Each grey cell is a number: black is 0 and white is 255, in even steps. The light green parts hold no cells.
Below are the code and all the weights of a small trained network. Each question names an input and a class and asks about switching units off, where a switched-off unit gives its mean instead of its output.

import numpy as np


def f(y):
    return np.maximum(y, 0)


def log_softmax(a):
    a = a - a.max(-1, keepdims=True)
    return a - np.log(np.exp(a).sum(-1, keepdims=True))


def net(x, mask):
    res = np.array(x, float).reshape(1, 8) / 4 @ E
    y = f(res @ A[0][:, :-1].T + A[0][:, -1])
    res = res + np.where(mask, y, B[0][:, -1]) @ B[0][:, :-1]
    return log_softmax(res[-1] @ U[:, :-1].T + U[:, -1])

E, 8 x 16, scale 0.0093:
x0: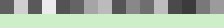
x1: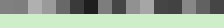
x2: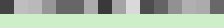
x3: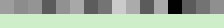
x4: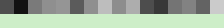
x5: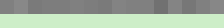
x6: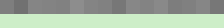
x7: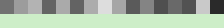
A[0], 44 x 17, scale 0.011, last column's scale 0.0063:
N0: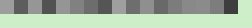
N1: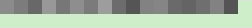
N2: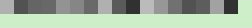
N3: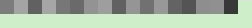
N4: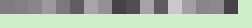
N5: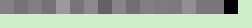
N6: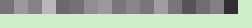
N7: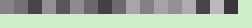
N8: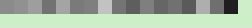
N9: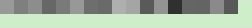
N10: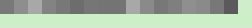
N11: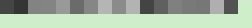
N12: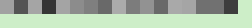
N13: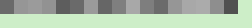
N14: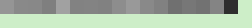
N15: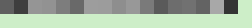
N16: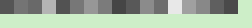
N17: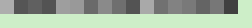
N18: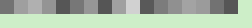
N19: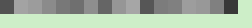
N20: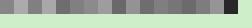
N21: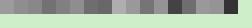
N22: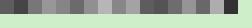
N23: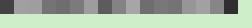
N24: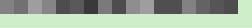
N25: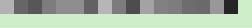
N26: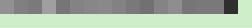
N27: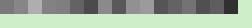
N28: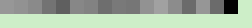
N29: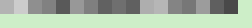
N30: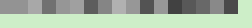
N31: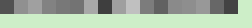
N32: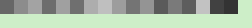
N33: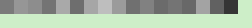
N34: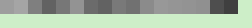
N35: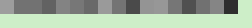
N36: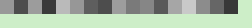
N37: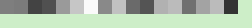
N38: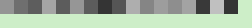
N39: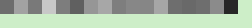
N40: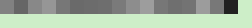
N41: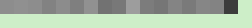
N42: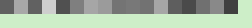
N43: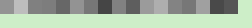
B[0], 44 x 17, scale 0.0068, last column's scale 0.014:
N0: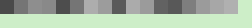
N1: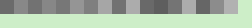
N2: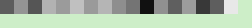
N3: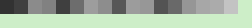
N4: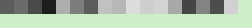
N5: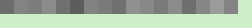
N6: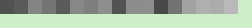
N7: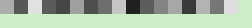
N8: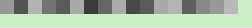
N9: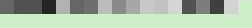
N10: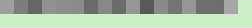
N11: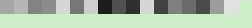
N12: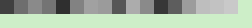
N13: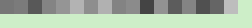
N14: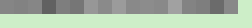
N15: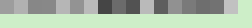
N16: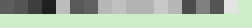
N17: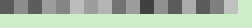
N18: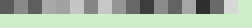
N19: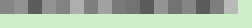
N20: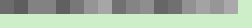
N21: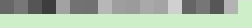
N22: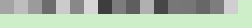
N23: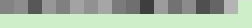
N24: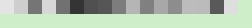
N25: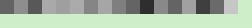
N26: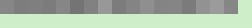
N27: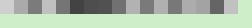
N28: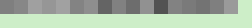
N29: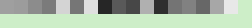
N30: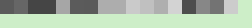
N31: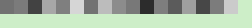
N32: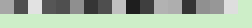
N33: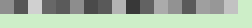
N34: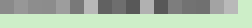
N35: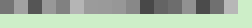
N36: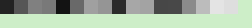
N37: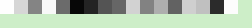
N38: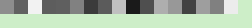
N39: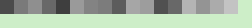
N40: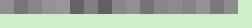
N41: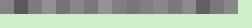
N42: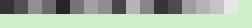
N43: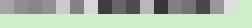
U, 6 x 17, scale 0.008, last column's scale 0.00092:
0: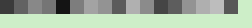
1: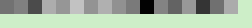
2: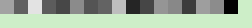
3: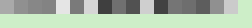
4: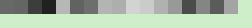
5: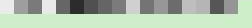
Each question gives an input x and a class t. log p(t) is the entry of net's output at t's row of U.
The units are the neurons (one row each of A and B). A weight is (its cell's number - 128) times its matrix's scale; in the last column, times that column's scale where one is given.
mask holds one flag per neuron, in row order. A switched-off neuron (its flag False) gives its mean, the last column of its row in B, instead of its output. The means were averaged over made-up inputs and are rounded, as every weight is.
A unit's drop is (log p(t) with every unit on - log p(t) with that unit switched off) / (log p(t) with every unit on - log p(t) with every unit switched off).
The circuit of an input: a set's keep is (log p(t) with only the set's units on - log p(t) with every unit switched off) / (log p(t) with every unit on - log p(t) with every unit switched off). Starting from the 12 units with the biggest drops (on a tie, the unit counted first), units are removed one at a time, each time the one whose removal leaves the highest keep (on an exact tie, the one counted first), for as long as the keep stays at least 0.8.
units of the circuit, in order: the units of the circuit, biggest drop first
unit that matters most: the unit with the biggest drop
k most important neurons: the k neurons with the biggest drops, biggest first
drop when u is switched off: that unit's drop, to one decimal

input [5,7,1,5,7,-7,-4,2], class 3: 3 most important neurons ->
(N11 N37 N22)
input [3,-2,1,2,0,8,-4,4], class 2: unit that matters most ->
N36
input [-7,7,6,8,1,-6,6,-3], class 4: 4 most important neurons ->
(N9 N30 N37 N21)
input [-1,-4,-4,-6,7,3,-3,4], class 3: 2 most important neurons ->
(N11 N22)
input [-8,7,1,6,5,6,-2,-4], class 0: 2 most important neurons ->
(N36 N37)
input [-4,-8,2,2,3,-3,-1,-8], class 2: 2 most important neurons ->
(N7 N38)
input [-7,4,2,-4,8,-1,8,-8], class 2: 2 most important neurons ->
(N38 N7)
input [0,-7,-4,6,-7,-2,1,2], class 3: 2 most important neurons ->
(N29 N43)
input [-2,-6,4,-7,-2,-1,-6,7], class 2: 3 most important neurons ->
(N32 N33 N9)
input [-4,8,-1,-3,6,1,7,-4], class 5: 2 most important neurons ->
(N24 N27)
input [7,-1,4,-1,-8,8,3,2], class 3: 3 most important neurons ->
(N29 N43 N36)
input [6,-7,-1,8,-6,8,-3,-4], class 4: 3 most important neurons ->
(N9 N30 N21)
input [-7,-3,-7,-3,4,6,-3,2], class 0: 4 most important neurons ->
(N36 N12 N0 N18)
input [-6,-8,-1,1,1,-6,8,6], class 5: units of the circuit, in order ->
(N37)
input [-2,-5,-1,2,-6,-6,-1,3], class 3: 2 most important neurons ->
(N29 N43)
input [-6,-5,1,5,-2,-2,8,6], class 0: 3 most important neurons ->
(N36 N12 N38)
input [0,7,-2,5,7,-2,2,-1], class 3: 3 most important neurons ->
(N11 N37 N22)
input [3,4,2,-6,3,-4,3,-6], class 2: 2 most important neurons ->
(N38 N7)
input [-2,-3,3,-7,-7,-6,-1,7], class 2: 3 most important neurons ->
(N32 N33 N11)
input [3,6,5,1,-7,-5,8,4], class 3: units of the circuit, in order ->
(N29)
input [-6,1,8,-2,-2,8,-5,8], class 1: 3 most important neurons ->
(N31 N18 N38)
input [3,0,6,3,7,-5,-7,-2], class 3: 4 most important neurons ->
(N11 N22 N15 N2)
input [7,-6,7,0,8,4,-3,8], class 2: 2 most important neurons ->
(N32 N33)
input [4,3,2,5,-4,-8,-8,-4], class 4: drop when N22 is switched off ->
0.1
